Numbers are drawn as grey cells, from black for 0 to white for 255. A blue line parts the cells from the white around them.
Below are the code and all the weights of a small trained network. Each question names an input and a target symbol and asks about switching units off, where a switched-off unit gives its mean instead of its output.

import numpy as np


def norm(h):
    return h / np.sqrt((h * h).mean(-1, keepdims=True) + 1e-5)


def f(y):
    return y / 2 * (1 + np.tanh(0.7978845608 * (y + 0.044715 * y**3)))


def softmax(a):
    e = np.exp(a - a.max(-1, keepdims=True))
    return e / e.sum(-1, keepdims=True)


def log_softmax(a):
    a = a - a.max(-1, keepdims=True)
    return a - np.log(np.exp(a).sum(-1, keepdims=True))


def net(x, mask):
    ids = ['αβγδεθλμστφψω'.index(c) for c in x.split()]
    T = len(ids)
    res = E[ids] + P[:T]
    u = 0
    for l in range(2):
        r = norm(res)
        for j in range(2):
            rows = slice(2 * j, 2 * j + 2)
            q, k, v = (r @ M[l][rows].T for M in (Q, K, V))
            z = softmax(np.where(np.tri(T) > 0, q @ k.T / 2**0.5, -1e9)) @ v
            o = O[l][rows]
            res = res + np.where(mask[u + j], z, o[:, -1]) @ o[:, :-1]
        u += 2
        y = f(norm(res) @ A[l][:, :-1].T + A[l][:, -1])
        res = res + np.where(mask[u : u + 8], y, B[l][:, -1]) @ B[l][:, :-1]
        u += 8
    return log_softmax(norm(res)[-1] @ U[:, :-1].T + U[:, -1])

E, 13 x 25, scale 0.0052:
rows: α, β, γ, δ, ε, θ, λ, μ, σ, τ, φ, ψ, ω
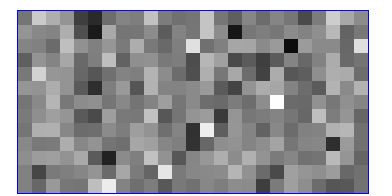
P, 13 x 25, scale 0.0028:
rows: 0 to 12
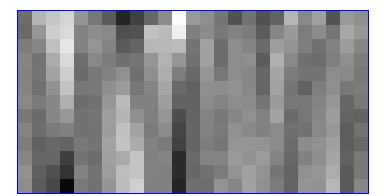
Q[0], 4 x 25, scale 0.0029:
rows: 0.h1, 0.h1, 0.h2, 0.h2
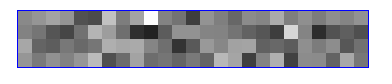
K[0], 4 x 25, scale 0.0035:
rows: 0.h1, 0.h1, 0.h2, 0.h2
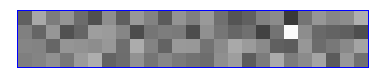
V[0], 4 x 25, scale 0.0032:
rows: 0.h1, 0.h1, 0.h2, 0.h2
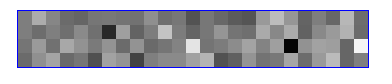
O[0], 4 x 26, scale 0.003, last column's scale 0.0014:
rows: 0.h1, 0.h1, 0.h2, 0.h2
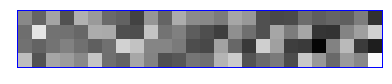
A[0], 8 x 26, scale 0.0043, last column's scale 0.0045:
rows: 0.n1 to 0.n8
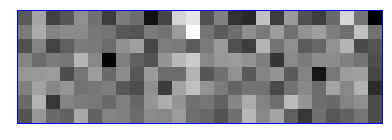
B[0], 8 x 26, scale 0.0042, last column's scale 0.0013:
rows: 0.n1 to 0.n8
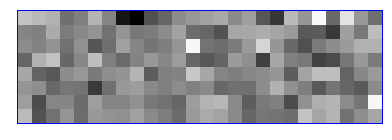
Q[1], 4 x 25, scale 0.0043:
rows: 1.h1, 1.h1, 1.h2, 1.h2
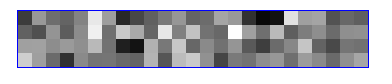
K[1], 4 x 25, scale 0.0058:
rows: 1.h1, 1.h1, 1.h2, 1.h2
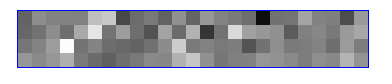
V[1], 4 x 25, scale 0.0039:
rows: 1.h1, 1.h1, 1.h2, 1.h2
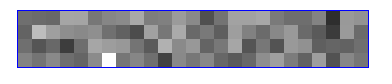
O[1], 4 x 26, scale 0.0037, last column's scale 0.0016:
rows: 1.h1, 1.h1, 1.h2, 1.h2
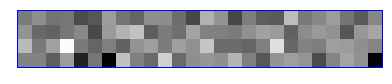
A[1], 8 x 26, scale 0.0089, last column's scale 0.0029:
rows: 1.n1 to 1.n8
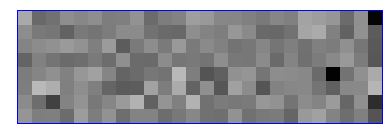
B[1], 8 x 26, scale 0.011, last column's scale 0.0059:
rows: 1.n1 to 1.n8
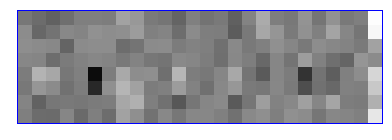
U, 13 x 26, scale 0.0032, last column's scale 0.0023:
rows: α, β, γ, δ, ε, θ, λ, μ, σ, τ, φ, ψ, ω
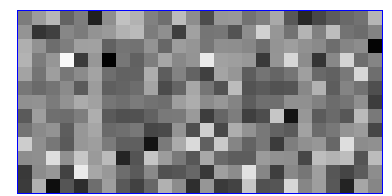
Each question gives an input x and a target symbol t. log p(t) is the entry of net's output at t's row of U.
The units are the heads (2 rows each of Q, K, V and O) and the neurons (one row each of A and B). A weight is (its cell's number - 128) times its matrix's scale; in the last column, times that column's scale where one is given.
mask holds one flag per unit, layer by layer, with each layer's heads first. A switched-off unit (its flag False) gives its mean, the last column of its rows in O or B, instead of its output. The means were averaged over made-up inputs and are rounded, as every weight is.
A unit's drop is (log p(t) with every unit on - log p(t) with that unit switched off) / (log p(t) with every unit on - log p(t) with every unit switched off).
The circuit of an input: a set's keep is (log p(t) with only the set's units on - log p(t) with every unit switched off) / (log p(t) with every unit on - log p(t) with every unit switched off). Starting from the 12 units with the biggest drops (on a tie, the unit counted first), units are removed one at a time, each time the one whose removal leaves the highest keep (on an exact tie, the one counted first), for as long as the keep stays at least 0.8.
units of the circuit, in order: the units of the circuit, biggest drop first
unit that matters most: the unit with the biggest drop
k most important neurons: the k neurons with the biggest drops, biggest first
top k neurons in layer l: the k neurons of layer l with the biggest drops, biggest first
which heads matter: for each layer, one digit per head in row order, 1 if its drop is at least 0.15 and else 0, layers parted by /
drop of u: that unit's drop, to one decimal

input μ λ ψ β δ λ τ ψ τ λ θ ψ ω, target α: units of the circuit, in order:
1.h1, 1.n5
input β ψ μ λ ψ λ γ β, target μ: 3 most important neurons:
1.n4, 1.n5, 1.n6
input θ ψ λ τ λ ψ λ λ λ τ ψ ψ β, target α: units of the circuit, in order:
1.h1, 0.h1, 1.n6
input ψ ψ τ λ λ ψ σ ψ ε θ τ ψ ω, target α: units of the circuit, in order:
1.n5, 1.h1
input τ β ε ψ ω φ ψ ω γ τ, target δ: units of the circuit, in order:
1.h2, 1.h1, 1.n1, 0.h1
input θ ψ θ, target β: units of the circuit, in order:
1.n5
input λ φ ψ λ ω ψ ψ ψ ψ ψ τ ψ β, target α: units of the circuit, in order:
1.h1, 1.n6
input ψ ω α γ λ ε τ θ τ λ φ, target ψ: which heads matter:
00 / 11
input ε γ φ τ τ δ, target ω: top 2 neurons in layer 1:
1.n4, 1.n5
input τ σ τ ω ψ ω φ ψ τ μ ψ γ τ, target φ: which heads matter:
10 / 11
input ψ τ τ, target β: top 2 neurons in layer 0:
0.n8, 0.n4
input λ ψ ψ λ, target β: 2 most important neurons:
0.n5, 0.n2
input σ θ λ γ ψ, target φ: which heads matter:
01 / 01
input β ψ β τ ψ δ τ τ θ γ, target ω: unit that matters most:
1.h1
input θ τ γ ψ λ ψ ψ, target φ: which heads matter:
01 / 11
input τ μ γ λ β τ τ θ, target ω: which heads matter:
11 / 11
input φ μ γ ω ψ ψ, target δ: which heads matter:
01 / 11
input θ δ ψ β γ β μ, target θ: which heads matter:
11 / 11
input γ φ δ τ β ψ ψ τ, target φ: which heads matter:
00 / 11
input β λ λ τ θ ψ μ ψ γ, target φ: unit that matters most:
1.h1
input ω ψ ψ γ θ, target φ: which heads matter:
10 / 10
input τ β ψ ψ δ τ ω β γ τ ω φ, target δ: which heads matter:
10 / 11
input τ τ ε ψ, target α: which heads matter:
00 / 00
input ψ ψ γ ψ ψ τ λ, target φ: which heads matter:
00 / 10
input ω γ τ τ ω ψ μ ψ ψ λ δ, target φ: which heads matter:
00 / 11
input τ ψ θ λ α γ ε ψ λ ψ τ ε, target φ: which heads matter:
10 / 11
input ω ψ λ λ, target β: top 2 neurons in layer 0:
0.n5, 0.n8
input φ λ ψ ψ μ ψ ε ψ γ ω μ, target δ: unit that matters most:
1.h2
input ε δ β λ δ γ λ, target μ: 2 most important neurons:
1.n4, 1.n5
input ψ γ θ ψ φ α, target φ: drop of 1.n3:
0.1
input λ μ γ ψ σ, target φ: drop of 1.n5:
0.2
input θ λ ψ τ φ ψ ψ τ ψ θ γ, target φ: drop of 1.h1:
0.9
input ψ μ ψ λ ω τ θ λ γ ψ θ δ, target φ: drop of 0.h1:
0.1
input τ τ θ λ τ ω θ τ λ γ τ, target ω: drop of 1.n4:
0.2
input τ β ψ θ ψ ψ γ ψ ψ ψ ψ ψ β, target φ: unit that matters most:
0.h2
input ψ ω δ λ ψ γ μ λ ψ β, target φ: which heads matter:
00 / 10
